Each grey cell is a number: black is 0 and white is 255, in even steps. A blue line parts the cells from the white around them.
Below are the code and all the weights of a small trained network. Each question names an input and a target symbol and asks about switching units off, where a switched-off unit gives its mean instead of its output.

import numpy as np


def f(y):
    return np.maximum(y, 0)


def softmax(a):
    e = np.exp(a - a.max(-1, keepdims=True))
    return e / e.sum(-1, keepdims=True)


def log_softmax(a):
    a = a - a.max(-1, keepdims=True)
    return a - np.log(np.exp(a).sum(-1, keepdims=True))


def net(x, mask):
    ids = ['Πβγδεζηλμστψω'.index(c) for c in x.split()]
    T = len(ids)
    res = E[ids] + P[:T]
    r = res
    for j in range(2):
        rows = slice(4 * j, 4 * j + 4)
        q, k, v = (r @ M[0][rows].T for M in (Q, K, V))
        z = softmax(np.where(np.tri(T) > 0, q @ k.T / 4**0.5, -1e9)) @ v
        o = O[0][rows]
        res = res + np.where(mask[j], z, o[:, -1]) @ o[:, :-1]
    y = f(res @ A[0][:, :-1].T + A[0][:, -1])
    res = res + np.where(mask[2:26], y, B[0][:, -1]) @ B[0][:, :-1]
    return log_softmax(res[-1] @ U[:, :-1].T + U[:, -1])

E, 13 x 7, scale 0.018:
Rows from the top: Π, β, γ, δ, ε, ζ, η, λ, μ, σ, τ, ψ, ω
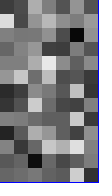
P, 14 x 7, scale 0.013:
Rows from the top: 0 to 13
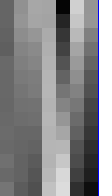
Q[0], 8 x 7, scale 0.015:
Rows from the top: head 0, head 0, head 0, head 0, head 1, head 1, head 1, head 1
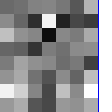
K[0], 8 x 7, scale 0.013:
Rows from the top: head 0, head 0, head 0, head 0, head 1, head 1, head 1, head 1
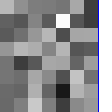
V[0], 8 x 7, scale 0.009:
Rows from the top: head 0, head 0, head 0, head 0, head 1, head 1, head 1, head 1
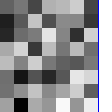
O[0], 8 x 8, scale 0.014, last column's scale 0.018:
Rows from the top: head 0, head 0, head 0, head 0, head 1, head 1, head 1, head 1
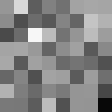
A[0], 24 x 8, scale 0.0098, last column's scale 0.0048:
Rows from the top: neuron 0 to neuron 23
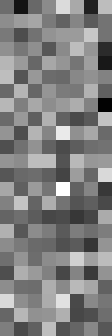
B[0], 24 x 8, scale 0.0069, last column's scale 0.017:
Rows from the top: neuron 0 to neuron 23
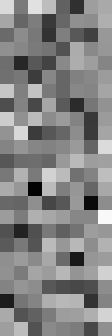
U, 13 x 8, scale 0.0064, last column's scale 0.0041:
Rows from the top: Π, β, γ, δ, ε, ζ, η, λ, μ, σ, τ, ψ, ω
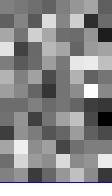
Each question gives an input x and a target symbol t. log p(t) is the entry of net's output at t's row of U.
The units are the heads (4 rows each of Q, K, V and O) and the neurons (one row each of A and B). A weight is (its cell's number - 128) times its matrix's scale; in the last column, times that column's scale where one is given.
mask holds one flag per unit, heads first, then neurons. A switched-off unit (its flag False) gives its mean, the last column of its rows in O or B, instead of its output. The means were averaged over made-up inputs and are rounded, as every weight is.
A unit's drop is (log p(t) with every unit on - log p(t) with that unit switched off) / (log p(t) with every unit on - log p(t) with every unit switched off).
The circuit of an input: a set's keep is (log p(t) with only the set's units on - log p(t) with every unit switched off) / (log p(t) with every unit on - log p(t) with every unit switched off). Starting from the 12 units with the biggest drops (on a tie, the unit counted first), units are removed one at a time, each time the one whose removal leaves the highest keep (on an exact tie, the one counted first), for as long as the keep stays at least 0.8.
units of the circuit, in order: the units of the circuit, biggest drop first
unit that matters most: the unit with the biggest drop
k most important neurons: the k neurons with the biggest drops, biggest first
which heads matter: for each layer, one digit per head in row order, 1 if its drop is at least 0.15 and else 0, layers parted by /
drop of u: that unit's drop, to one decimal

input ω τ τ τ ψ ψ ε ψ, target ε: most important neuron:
[neuron 11]
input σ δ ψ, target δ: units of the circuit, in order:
[head 0; neuron 0; neuron 15]
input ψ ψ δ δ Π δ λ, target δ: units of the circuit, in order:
[head 0; head 1]
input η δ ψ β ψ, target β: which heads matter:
11
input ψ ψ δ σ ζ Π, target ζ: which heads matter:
01
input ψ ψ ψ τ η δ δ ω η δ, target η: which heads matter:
11
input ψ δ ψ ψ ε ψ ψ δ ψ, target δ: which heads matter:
10
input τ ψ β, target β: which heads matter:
11
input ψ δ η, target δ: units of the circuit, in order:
[head 0; neuron 0]
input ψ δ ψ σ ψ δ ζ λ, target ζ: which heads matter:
01
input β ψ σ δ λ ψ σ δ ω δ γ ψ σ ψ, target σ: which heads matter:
10
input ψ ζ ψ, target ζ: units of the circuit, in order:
[head 1; head 0]
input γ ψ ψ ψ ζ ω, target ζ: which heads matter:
01
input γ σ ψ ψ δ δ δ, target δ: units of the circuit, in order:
[head 0; neuron 0; neuron 15]
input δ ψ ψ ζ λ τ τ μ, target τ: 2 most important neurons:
[neuron 18; neuron 20]
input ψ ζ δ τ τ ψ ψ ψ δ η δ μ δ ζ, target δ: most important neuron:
[neuron 0]
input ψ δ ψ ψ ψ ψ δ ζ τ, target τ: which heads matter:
00
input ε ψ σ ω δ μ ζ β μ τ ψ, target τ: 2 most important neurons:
[neuron 18; neuron 6]
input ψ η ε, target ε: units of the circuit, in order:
[head 1; neuron 11]
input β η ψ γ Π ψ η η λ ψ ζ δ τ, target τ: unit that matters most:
head 1
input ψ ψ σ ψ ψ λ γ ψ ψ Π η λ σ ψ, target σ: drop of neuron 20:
0.0
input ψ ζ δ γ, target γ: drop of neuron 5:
-0.1
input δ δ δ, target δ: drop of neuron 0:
0.1
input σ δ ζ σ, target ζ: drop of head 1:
0.8
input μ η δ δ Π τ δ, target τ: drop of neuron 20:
0.1
